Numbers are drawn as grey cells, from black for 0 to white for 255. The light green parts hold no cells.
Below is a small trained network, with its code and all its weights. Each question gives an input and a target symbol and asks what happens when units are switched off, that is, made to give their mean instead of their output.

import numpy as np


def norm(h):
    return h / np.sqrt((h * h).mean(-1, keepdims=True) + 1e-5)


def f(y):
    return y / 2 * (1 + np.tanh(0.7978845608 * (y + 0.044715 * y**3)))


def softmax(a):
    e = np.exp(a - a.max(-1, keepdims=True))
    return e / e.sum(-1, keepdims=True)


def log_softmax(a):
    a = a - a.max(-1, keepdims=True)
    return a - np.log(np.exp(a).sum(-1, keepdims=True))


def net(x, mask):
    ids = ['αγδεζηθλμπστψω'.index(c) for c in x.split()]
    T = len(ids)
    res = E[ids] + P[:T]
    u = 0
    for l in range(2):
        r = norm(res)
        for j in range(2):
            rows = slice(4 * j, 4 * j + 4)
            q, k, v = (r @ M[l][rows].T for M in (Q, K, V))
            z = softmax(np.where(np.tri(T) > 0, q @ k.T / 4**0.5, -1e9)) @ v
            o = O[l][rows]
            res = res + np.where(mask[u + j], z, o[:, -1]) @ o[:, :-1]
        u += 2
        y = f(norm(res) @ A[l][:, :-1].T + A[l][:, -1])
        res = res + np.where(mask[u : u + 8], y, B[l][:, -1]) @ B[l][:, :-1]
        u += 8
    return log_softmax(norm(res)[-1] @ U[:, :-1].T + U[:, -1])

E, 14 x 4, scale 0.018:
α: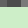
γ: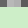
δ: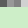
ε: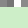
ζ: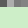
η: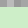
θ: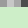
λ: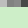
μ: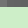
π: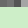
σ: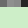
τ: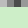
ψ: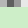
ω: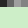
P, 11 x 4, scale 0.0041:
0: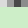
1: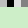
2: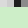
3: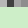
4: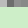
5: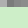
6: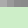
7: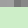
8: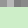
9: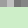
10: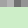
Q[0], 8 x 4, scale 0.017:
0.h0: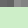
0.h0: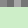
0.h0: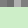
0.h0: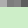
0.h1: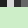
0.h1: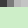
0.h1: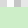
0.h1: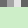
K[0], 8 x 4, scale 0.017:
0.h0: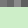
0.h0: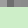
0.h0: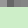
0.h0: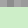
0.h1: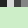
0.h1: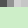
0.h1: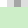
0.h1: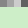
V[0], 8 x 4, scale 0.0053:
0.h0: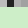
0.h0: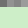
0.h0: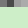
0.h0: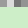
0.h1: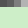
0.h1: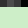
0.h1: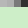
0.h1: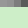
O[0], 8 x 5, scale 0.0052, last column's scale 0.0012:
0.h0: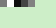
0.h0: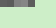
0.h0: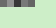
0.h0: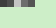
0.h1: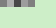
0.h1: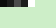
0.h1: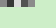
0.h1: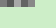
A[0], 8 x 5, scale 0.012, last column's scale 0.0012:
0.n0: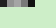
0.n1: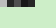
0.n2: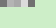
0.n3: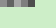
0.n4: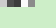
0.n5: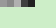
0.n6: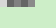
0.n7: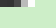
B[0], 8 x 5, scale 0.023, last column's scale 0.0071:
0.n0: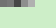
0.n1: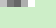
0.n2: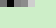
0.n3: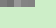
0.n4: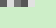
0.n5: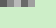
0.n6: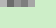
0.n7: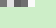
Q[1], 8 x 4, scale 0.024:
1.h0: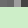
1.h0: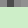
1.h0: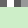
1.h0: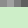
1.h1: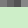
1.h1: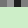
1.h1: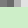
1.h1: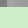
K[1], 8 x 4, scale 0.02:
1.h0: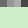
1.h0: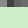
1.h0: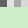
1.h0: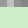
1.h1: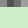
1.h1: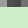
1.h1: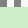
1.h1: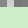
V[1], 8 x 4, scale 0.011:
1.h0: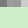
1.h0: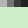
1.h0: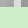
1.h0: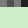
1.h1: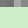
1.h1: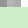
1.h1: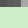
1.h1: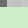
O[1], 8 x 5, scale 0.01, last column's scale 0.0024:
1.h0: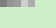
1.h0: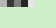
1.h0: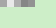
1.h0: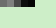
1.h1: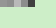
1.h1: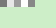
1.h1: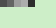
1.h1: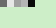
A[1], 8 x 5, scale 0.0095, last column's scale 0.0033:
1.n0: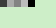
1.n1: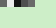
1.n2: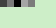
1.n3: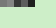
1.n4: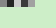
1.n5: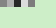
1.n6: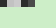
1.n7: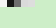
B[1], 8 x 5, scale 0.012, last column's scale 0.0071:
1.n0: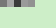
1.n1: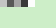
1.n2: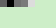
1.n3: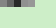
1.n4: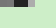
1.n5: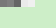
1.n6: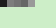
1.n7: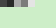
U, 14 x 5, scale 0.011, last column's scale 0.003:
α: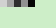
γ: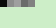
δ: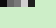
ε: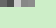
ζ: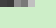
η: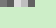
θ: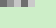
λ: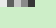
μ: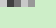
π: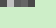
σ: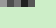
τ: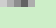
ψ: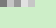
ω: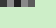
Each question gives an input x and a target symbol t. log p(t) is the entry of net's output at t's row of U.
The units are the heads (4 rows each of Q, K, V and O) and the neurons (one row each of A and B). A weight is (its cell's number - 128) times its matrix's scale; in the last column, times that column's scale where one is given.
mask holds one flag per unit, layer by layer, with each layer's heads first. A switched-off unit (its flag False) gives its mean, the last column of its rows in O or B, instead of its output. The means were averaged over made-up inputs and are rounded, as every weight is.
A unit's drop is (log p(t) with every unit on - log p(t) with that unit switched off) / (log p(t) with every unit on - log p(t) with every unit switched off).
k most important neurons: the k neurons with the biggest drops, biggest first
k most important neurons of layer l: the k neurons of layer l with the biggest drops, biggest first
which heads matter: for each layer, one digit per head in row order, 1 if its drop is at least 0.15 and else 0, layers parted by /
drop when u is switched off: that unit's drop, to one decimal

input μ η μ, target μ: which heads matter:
00 / 00
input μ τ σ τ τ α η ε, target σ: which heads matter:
01 / 10
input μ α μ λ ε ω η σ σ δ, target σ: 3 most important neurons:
[0.n2; 0.n7; 0.n4]
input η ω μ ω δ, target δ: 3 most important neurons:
[0.n2; 0.n4; 0.n1]
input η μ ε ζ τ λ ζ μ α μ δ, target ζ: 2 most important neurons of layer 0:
[0.n2; 0.n7]
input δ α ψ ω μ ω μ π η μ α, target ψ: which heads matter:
01 / 11
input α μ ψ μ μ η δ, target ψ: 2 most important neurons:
[0.n4; 0.n0]
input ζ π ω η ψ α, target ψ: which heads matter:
01 / 10
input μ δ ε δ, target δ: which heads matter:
01 / 00
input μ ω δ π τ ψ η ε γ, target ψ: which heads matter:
01 / 01
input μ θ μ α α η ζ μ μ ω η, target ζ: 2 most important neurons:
[0.n2; 0.n7]
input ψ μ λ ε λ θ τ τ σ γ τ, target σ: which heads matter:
11 / 01
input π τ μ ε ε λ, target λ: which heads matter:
00 / 00
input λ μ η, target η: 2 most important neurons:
[0.n2; 0.n7]
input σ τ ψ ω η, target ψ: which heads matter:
11 / 01
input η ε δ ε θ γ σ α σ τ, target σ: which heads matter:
01 / 01
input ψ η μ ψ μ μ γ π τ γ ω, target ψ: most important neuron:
[0.n7]
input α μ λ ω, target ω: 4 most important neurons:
[0.n7; 0.n1; 0.n2; 1.n2]
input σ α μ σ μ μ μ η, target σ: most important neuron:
[0.n7]
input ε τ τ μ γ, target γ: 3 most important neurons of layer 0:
[0.n1; 0.n5; 0.n7]
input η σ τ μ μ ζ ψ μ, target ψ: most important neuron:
[0.n4]
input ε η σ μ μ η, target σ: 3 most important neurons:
[0.n7; 0.n2; 0.n4]
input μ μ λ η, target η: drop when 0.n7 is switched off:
0.4
